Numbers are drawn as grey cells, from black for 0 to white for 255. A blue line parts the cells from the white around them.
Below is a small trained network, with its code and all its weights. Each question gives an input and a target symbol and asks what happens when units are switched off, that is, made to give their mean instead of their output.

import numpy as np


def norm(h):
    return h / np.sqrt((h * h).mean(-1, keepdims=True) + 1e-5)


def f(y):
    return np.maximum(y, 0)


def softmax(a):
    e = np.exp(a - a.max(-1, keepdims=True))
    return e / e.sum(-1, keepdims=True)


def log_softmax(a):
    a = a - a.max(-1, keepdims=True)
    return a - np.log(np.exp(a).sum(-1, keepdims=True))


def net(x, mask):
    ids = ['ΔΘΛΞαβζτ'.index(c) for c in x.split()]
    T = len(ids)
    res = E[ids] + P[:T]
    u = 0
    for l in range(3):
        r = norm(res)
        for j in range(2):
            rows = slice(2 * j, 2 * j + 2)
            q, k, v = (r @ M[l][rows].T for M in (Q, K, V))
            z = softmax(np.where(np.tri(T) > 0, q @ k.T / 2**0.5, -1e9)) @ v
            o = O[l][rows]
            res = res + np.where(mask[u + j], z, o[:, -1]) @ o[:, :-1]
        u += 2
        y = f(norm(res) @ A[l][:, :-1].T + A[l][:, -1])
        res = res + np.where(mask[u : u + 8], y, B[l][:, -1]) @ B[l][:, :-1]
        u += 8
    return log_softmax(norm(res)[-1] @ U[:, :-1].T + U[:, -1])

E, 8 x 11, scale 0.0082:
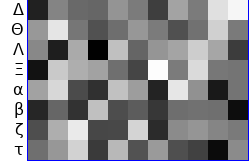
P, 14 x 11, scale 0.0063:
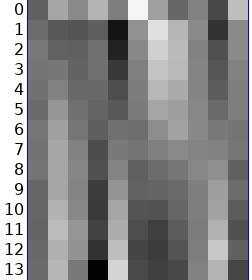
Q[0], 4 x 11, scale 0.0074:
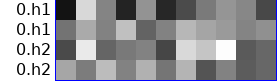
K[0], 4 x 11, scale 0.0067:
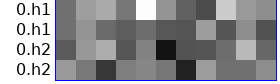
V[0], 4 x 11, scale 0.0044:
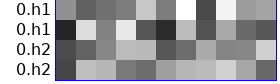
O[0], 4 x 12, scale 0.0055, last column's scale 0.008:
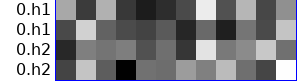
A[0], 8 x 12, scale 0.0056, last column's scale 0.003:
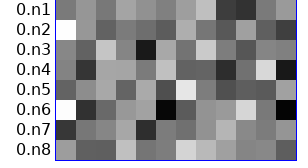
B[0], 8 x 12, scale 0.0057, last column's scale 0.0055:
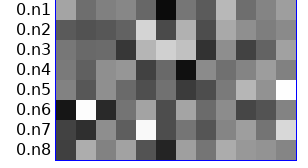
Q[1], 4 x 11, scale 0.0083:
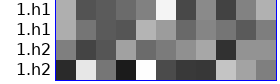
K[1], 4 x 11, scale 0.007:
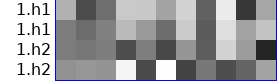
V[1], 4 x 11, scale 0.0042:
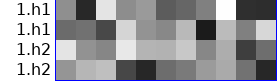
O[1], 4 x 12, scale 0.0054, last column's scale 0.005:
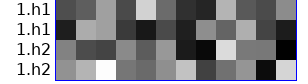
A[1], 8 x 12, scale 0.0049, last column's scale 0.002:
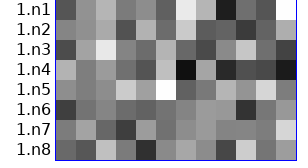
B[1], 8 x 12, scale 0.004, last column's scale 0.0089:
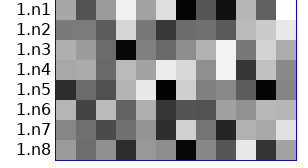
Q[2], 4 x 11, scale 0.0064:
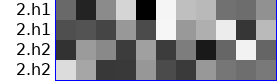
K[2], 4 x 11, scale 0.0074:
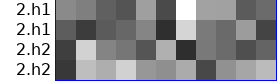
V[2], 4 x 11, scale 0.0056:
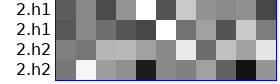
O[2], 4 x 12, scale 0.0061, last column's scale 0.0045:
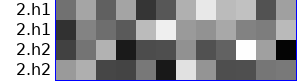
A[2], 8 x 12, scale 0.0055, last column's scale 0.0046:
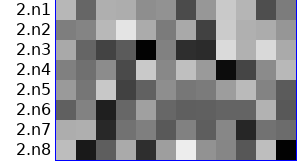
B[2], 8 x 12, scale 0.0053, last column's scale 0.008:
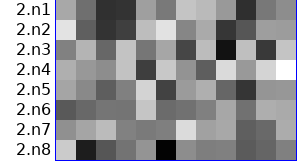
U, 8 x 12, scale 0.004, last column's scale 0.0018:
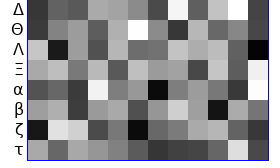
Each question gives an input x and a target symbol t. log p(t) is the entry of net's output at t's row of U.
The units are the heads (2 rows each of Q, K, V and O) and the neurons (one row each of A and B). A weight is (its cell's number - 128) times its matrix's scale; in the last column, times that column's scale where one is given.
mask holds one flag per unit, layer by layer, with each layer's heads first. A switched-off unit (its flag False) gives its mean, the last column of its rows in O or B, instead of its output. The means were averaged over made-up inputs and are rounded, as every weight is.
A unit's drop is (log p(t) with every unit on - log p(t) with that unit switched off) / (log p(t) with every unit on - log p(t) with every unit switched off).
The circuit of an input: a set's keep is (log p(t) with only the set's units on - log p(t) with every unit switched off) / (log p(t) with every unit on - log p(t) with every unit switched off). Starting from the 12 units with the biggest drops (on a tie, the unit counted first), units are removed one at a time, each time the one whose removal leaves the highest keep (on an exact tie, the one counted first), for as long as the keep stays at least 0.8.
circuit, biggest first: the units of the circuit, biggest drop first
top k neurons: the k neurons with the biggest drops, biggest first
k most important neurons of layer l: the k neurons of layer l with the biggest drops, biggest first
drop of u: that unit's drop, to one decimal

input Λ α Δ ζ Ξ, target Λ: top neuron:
(2.n2)
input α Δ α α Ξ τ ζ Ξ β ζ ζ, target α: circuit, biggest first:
(1.h2 0.h1 2.n3)
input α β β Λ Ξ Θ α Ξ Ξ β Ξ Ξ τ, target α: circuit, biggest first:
(1.h2 0.h1 2.h2)
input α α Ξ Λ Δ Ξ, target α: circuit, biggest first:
(1.h2 0.h1 2.n3 0.n5)
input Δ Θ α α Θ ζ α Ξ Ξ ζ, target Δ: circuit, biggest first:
(1.h2 0.h1)
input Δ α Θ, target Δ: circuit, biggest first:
(1.h2 0.h1)
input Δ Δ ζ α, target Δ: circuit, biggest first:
(2.h2 1.h2 0.h1)
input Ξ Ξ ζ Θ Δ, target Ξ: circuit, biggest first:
(1.h2 1.n1)
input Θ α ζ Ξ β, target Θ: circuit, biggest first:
(1.h1 2.h1)
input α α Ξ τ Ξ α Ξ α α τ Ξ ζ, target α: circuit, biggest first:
(1.h2 0.h1 2.h2)
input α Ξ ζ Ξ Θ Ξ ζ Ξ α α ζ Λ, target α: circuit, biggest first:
(1.h2 0.h1 0.h2 2.n3)
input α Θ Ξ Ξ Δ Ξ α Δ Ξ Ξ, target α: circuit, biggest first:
(0.h1 1.h2 2.h2)
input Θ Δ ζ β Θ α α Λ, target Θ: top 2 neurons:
(0.n6 0.n7)
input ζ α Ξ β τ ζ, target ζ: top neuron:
(1.n1)
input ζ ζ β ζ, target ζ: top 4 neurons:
(1.n1 1.n3 2.n4 1.n8)
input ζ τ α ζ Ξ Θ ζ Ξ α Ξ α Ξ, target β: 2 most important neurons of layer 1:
(1.n3 1.n5)
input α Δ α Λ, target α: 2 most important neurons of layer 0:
(0.n7 0.n8)
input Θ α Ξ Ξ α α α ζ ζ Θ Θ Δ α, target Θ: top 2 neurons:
(1.n1 0.n7)
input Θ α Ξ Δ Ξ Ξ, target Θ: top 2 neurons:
(0.n7 1.n8)
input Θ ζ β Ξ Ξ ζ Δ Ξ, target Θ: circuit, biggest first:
(2.h1)
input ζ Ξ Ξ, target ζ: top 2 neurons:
(1.n1 1.n5)
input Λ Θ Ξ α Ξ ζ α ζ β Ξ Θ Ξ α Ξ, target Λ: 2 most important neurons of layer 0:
(0.n5 0.n3)
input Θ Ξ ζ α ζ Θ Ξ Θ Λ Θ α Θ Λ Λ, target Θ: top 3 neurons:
(0.n6 0.n7 1.n8)
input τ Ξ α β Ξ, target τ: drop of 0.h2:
0.1
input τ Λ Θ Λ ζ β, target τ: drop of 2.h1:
0.6
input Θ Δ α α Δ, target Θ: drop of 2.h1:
0.5
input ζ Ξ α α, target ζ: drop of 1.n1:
0.2
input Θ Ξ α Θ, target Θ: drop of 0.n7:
0.0
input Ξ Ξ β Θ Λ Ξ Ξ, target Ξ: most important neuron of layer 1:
(1.n1)
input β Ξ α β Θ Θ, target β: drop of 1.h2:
0.3
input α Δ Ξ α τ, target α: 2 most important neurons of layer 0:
(0.n5 0.n7)
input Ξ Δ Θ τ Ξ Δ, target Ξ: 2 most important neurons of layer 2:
(2.n4 2.n6)
